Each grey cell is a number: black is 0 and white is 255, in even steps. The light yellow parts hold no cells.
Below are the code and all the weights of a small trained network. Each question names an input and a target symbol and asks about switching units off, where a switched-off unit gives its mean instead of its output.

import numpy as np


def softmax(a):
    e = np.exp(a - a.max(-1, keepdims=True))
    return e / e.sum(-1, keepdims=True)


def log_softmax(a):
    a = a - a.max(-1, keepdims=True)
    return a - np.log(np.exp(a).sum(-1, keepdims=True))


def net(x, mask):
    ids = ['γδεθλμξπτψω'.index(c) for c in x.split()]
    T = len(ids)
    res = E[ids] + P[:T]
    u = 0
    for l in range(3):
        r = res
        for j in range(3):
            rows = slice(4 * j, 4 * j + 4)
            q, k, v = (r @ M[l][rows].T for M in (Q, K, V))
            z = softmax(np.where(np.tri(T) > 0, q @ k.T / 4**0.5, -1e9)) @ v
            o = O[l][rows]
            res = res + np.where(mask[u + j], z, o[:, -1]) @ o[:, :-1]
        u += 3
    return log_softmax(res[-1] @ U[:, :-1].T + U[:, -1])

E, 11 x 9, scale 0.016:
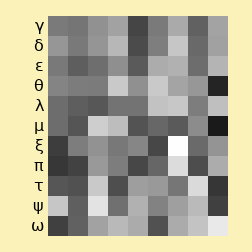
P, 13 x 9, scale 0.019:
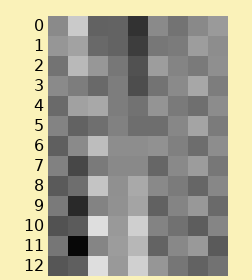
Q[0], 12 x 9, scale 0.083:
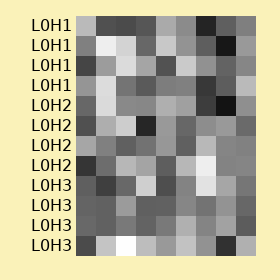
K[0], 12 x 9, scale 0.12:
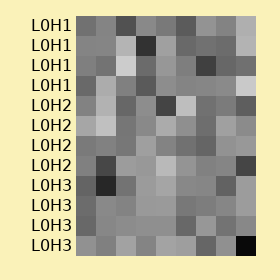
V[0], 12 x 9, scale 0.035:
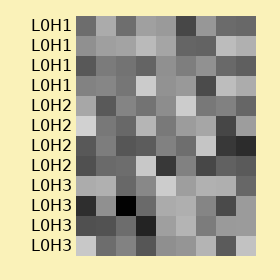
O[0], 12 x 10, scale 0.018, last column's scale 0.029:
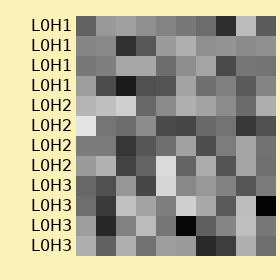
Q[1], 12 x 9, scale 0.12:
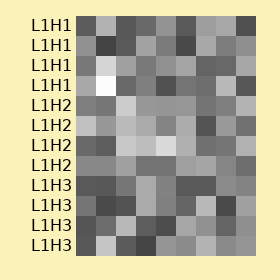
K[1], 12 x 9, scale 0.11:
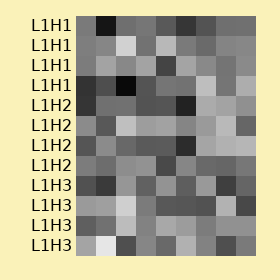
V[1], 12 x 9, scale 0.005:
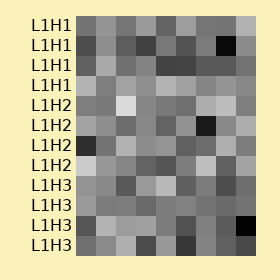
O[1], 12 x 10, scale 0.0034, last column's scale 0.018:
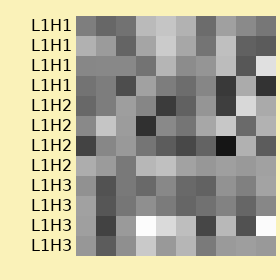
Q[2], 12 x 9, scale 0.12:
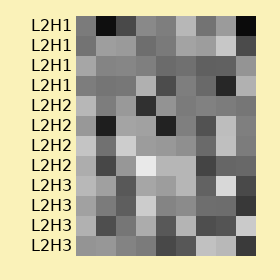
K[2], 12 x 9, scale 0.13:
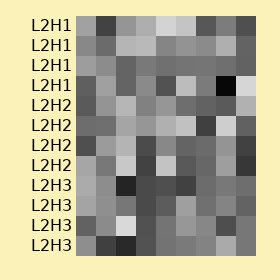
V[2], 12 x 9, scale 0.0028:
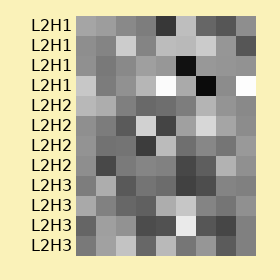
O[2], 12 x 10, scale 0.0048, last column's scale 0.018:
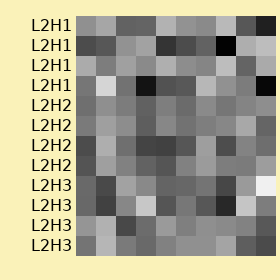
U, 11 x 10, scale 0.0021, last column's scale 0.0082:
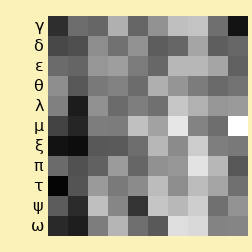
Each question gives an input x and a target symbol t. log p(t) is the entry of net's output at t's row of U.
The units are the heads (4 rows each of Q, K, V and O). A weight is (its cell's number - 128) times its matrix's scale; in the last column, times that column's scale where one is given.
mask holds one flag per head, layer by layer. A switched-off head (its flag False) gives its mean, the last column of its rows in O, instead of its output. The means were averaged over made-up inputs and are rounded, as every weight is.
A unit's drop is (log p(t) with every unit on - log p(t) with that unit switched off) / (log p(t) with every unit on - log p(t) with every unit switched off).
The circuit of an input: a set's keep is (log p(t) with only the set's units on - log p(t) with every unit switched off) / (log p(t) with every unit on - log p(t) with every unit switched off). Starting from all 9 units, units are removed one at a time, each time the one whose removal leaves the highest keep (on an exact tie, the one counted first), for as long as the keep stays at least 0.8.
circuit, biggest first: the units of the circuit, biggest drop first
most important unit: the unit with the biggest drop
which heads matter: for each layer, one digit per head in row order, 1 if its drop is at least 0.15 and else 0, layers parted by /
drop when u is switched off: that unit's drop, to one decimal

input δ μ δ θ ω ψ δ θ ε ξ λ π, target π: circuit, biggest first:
(L0H3; L0H2)
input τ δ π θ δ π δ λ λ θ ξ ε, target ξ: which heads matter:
010 / 000 / 000
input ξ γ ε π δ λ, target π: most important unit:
L0H3
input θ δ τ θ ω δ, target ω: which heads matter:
010 / 000 / 000
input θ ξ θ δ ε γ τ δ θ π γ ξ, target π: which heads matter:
011 / 000 / 000
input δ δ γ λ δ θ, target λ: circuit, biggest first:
(L0H3; L0H2)
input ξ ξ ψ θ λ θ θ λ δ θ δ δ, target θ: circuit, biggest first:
(L0H2; L0H3)
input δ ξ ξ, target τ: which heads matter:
111 / 000 / 000
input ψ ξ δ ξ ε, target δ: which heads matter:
001 / 000 / 000
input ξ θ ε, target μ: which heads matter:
011 / 000 / 000
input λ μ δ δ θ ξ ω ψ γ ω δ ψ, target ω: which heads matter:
011 / 000 / 000
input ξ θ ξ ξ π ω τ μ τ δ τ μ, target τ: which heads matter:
010 / 000 / 000
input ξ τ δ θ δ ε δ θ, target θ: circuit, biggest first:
(L0H2; L0H1)
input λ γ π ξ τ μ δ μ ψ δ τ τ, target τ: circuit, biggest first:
(L0H2)
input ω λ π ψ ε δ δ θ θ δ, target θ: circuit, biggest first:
(L0H3; L0H2)
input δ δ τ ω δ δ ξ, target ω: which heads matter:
001 / 000 / 000
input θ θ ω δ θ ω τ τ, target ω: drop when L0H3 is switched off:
0.1
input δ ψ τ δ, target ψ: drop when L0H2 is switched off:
0.3
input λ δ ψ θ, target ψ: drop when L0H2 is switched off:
0.4
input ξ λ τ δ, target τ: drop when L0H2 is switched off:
0.9
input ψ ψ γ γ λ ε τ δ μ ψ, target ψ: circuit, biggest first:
(L0H2)
